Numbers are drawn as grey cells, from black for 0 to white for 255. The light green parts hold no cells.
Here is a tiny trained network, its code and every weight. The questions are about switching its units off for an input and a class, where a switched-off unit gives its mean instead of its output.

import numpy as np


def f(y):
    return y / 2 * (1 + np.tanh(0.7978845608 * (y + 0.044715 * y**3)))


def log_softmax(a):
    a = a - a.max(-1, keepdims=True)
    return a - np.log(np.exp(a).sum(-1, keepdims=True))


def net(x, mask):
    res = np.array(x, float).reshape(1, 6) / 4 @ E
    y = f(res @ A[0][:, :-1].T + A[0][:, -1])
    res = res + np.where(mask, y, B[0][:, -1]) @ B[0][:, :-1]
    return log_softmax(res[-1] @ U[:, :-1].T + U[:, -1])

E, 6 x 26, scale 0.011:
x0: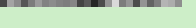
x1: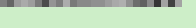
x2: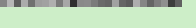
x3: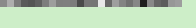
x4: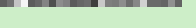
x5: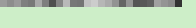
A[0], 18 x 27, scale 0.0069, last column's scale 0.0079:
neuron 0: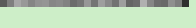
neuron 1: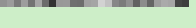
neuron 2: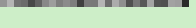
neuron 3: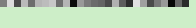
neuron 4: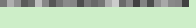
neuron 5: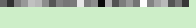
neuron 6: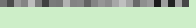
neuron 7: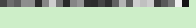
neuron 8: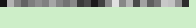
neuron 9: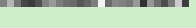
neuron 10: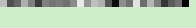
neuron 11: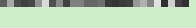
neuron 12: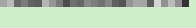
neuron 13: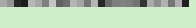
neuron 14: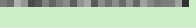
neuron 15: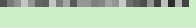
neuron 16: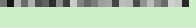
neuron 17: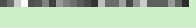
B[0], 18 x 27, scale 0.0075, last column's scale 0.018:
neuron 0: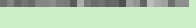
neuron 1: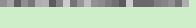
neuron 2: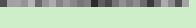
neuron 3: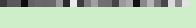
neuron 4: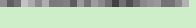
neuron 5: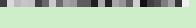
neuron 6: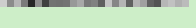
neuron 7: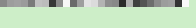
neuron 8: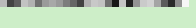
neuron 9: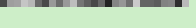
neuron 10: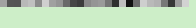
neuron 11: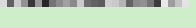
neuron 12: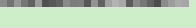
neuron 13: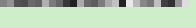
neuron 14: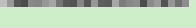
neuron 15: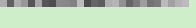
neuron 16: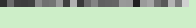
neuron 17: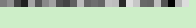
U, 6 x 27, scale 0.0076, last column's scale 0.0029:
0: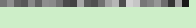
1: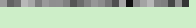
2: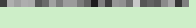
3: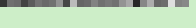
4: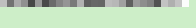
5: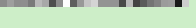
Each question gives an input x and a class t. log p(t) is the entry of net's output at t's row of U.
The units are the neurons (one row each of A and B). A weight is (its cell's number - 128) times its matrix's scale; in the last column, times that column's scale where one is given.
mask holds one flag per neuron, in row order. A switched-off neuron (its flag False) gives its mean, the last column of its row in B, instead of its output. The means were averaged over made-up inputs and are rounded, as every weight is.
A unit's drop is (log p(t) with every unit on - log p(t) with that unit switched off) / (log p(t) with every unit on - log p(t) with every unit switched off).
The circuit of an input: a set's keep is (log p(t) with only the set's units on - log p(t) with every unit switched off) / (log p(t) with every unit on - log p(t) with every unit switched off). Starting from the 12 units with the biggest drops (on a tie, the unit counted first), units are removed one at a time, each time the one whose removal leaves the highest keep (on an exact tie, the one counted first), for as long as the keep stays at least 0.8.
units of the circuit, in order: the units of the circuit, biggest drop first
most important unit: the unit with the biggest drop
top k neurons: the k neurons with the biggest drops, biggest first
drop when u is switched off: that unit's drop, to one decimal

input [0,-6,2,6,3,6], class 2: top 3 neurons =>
(neuron 7; neuron 9; neuron 2)
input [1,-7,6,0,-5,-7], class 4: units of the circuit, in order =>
(neuron 11)
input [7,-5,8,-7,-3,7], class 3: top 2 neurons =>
(neuron 3; neuron 7)
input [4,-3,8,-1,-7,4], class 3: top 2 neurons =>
(neuron 3; neuron 17)
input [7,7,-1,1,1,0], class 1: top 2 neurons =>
(neuron 8; neuron 11)
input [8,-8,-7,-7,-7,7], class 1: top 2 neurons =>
(neuron 8; neuron 4)
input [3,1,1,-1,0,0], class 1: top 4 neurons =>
(neuron 7; neuron 5; neuron 11; neuron 3)
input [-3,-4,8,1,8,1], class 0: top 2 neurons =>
(neuron 17; neuron 16)
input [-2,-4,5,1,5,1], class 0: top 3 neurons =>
(neuron 17; neuron 16; neuron 7)
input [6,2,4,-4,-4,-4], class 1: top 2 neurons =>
(neuron 8; neuron 17)
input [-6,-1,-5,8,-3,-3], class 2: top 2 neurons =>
(neuron 9; neuron 8)
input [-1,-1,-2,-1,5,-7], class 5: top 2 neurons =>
(neuron 7; neuron 13)
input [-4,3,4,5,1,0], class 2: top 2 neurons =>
(neuron 8; neuron 9)
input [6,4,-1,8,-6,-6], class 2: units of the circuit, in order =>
(neuron 9)
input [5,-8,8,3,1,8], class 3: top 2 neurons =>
(neuron 3; neuron 7)
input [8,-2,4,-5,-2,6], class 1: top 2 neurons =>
(neuron 8; neuron 7)
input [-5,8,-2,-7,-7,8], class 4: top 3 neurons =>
(neuron 7; neuron 6; neuron 17)
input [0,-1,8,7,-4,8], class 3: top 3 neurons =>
(neuron 3; neuron 7; neuron 5)
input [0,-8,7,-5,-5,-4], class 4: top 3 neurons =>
(neuron 11; neuron 16; neuron 12)
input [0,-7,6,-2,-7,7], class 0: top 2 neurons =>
(neuron 13; neuron 7)
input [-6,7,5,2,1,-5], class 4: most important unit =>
neuron 15
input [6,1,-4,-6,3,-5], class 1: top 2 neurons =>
(neuron 8; neuron 9)
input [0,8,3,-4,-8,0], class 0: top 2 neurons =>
(neuron 13; neuron 11)
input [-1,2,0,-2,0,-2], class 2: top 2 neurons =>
(neuron 11; neuron 8)
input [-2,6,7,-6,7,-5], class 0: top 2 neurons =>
(neuron 17; neuron 16)
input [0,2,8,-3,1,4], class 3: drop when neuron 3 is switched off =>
0.7
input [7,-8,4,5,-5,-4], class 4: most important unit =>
neuron 11
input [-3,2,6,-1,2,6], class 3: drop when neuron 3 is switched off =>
0.9
